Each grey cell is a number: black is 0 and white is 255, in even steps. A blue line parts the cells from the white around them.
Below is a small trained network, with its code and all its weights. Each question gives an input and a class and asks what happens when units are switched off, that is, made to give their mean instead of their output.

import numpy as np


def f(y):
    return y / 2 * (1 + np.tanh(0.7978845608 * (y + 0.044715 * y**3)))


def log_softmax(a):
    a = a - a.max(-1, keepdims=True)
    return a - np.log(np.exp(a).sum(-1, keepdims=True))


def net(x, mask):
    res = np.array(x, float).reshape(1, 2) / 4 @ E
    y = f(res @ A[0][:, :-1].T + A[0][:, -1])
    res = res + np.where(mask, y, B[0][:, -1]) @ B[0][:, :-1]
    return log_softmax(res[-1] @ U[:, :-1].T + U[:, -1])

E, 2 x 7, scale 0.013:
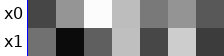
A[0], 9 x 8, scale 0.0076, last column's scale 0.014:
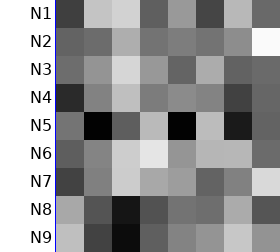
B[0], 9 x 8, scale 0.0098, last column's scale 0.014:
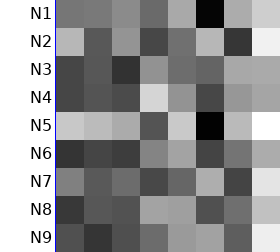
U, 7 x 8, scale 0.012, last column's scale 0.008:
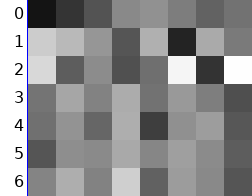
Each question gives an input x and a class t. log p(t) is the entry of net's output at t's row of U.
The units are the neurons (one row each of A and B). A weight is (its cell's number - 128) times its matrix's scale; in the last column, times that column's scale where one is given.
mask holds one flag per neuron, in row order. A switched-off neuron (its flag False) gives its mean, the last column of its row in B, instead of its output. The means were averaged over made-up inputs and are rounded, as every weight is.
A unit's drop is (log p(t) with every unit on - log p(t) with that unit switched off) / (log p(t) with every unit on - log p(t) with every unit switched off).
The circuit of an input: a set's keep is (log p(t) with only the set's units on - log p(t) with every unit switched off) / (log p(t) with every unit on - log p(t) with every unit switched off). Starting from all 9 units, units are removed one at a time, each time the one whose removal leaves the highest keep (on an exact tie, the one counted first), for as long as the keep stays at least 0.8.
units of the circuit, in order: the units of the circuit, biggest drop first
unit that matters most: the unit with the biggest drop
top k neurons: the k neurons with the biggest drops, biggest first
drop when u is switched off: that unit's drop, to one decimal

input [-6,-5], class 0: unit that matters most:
N5
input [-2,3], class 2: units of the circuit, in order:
[N1; N6]
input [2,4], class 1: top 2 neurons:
[N5; N9]
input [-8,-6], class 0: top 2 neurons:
[N5; N9]
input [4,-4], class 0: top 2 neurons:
[N5; N7]
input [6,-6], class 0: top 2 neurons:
[N5; N7]
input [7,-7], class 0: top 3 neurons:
[N5; N7; N6]
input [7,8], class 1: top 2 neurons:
[N5; N9]
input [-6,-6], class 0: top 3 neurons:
[N5; N9; N8]
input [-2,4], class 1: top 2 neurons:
[N5; N7]
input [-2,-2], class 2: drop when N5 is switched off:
0.6
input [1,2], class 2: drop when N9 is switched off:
0.0
